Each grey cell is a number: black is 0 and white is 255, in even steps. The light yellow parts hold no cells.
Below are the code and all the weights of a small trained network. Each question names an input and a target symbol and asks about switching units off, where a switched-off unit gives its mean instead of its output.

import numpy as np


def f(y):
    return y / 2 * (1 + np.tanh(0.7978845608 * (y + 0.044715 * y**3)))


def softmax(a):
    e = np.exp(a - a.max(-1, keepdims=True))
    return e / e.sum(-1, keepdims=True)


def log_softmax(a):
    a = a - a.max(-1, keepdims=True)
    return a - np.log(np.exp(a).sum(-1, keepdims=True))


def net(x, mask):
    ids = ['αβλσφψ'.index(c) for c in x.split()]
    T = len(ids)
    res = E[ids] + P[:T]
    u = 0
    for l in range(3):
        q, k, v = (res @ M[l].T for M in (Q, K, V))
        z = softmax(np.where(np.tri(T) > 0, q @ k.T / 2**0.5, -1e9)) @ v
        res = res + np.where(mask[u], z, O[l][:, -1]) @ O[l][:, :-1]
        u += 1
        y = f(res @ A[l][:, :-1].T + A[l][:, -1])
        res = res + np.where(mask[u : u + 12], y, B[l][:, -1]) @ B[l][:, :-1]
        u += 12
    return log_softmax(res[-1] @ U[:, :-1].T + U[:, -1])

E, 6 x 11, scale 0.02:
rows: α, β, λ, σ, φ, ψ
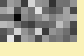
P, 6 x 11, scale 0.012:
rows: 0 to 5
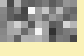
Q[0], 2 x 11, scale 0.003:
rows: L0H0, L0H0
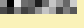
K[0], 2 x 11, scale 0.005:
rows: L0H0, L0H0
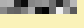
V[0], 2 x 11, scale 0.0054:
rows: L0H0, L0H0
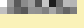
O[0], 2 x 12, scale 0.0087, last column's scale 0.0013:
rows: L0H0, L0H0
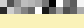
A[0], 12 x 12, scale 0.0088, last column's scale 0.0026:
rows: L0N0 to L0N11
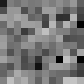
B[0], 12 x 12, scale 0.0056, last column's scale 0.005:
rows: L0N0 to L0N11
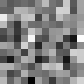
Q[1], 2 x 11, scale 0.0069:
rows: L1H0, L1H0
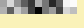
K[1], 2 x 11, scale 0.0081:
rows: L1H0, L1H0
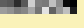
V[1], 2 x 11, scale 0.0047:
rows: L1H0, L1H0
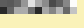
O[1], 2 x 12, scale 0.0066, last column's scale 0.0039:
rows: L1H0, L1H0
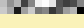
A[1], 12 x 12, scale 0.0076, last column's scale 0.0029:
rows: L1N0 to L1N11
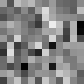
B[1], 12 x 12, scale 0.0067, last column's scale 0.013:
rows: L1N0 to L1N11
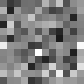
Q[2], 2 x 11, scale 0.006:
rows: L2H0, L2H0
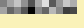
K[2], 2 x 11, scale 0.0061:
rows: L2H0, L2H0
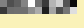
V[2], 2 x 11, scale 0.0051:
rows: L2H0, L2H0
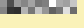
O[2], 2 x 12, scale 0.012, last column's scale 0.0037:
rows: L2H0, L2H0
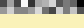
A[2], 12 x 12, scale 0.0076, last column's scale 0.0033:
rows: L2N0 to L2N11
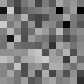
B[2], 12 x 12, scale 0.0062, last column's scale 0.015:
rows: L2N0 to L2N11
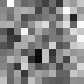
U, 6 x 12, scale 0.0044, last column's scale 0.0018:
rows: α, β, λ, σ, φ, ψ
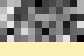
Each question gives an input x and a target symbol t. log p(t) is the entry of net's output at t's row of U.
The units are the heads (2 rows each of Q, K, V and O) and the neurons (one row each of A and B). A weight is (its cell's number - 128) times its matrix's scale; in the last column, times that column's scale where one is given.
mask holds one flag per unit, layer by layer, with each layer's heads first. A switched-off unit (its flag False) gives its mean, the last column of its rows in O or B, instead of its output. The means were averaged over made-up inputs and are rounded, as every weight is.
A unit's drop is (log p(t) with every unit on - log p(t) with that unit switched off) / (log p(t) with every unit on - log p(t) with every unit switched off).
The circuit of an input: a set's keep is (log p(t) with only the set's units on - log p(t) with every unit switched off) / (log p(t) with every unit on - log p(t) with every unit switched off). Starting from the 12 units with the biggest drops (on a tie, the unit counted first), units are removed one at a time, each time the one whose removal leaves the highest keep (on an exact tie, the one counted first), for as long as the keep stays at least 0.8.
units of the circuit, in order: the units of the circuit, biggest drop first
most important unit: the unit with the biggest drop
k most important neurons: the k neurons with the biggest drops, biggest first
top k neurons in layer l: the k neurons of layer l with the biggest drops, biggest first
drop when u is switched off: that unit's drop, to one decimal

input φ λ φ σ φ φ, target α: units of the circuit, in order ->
(L0H0)
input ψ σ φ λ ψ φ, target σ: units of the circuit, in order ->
(L2H0, L2N8, L1H0)
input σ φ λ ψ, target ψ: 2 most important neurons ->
(L2N1, L1N6)
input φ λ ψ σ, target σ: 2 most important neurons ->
(L2N8, L1N10)
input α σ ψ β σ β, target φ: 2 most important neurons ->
(L0N5, L0N11)
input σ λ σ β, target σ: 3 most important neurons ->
(L0N5, L2N8, L1N10)
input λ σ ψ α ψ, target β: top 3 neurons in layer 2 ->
(L2N0, L2N10, L2N3)
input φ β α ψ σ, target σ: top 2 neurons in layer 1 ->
(L1N10, L1N8)
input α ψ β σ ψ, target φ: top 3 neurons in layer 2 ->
(L2N4, L2N6, L2N5)
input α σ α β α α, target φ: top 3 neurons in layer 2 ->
(L2N5, L2N4, L2N6)
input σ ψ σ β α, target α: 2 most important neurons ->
(L1N6, L1N9)
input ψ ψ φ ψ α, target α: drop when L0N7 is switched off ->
0.1
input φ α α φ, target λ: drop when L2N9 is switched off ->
0.1
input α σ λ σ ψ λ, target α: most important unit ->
L1H0
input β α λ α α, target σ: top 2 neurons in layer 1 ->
(L1N6, L1N9)
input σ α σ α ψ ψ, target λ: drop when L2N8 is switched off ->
0.0
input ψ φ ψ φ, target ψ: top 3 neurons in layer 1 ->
(L1N6, L1N9, L1N8)
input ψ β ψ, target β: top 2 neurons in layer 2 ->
(L2N0, L2N10)
